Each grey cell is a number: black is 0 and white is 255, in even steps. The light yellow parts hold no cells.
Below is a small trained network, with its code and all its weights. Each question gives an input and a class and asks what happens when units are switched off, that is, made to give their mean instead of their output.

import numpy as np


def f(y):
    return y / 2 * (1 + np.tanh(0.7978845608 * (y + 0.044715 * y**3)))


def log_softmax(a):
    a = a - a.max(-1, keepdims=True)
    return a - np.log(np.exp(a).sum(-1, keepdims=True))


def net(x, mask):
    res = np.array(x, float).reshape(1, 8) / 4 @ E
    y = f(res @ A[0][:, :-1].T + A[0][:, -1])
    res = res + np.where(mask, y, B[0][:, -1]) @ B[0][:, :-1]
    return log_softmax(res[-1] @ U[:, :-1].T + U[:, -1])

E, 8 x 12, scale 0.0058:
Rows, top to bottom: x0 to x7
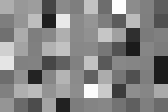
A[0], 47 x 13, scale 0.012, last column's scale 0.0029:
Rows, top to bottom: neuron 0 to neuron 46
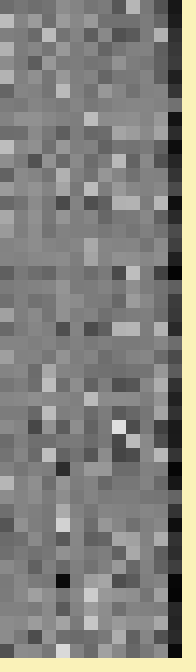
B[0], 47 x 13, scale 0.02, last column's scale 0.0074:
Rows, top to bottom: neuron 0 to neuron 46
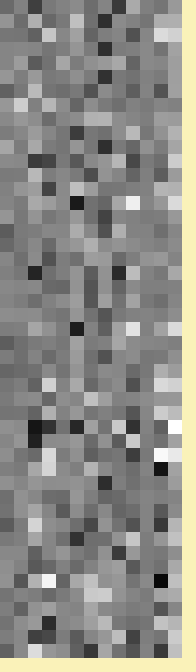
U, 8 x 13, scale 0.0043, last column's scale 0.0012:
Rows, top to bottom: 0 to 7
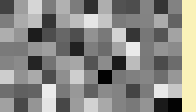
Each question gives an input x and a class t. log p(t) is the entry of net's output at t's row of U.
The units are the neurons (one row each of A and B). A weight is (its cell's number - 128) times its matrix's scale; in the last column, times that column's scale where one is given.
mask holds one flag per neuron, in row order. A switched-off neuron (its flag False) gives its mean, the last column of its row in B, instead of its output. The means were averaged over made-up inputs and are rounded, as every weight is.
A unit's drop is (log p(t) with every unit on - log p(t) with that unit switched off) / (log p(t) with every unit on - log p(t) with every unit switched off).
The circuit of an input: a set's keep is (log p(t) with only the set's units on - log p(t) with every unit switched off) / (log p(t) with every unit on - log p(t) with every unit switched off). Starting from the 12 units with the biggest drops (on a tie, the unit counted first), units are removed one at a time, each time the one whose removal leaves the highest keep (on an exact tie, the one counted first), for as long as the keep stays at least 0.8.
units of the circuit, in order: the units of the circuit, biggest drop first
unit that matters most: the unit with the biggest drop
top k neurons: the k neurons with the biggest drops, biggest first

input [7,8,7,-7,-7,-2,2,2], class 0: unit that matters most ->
neuron 46
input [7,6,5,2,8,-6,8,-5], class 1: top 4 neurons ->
[neuron 44; neuron 42; neuron 8; neuron 28]
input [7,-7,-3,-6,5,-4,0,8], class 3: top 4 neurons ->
[neuron 14; neuron 23; neuron 38; neuron 9]
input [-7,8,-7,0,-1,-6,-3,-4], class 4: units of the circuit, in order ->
[neuron 19; neuron 31]
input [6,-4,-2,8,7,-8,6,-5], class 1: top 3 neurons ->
[neuron 44; neuron 42; neuron 8]
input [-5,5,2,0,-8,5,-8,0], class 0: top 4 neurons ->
[neuron 46; neuron 37; neuron 6; neuron 12]
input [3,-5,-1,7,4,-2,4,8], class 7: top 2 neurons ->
[neuron 41; neuron 33]
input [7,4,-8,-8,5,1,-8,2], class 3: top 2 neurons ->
[neuron 14; neuron 23]
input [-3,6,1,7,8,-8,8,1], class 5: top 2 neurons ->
[neuron 1; neuron 10]
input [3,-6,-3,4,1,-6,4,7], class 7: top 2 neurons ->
[neuron 41; neuron 33]
